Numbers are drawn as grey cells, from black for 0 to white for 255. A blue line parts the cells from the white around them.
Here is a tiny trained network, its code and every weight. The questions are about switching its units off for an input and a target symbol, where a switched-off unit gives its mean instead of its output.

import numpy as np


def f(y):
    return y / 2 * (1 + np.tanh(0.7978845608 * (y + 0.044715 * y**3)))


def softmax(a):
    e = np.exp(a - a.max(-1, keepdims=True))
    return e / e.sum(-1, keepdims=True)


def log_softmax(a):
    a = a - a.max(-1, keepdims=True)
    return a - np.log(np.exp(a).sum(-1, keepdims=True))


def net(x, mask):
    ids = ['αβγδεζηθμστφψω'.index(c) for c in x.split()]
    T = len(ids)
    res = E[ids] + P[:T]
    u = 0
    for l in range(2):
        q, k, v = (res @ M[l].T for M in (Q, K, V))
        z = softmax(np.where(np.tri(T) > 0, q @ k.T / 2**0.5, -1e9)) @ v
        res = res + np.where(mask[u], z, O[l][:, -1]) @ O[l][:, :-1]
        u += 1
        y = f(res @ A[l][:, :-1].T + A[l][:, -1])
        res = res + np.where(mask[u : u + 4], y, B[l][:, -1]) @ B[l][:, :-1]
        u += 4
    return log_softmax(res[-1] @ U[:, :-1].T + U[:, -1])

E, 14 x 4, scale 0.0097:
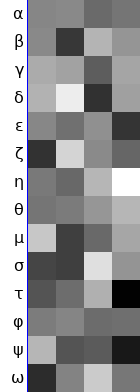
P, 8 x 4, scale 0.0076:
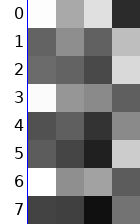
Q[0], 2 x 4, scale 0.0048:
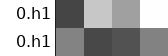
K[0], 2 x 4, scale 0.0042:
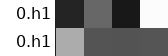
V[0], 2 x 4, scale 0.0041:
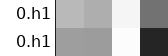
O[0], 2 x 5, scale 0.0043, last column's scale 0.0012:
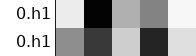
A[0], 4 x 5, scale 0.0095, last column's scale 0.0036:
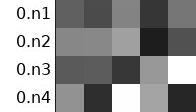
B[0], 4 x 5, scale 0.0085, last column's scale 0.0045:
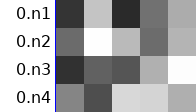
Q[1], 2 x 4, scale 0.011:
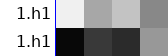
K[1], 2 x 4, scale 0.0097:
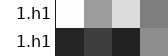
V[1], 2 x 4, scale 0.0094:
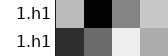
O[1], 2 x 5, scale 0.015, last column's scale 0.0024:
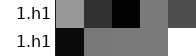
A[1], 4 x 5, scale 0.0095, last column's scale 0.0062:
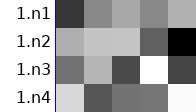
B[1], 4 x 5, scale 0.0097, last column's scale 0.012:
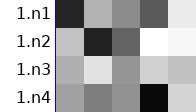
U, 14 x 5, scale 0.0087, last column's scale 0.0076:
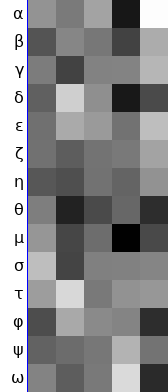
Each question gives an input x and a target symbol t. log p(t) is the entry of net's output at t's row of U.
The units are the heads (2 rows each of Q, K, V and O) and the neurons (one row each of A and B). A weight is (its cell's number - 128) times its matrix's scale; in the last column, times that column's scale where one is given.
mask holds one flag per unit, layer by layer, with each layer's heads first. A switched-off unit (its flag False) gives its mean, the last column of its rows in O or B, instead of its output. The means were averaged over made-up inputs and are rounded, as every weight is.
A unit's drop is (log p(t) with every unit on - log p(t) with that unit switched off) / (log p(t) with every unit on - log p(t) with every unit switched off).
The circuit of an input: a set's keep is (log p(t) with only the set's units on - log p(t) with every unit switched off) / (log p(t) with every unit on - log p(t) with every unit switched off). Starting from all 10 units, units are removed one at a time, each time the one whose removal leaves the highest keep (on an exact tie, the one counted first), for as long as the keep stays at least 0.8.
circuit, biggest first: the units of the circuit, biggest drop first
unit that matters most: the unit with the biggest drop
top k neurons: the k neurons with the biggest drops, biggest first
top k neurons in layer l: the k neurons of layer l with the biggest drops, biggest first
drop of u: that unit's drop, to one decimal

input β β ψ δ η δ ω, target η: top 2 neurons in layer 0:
(0.n4; 0.n2)
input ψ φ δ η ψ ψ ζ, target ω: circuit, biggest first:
(1.n2; 0.n2; 1.h1; 0.n3)
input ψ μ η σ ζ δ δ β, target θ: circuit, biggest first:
(1.h1; 0.n2; 0.n3)
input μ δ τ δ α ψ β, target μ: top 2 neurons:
(1.n4; 1.n2)
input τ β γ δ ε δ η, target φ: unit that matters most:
0.n4
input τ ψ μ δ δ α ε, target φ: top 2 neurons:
(0.n2; 0.n4)
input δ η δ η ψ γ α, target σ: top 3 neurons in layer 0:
(0.n3; 0.n4; 0.n2)
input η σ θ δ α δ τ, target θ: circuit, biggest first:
(1.h1; 0.n4; 0.h1)
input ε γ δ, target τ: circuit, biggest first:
(1.n3; 0.h1)
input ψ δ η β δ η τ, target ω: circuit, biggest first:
(1.n2; 0.n2; 1.h1)
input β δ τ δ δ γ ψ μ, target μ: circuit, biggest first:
(1.h1; 1.n4; 0.n2)
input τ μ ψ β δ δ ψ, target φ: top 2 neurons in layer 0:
(0.n2; 0.n4)
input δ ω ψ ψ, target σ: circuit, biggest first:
(1.h1; 1.n2; 0.n3)
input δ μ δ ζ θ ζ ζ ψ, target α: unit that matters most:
1.h1
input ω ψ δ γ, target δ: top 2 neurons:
(0.n4; 0.n2)
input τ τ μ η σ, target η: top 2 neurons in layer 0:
(0.n1; 0.n2)
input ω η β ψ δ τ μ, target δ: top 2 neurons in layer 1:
(1.n2; 1.n1)
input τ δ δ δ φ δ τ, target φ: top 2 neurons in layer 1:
(1.n2; 1.n1)
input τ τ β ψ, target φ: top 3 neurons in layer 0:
(0.n4; 0.n2; 0.n1)
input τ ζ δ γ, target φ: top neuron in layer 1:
(1.n1)
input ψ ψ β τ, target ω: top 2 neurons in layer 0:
(0.n2; 0.n3)
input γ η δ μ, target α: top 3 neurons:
(1.n2; 1.n4; 0.n3)
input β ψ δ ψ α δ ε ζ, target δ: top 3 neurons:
(1.n2; 1.n1; 0.n3)
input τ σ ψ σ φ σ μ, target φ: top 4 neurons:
(0.n2; 0.n4; 1.n1; 1.n2)
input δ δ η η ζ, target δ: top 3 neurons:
(1.n2; 1.n1; 0.n4)
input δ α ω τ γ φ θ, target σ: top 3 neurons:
(0.n1; 1.n2; 0.n3)
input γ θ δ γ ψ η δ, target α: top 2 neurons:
(1.n2; 1.n4)
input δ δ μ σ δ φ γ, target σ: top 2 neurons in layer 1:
(1.n2; 1.n1)
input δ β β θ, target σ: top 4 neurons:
(0.n3; 1.n2; 0.n4; 1.n1)
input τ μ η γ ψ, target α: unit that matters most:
0.n1
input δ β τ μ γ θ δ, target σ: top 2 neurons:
(1.n2; 0.n3)
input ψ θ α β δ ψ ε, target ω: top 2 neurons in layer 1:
(1.n2; 1.n4)
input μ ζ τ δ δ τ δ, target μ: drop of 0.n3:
0.1
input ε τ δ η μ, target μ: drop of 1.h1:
0.8
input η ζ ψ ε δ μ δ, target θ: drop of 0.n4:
0.4
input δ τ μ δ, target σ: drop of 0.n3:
0.1
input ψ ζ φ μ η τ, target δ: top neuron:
(0.n1)
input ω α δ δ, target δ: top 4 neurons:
(0.n4; 0.n2; 1.n2; 1.n1)
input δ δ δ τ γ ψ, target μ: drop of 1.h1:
0.8
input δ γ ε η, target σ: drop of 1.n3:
0.0
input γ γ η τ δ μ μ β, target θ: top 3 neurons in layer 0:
(0.n2; 0.n3; 0.n1)
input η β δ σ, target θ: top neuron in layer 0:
(0.n4)
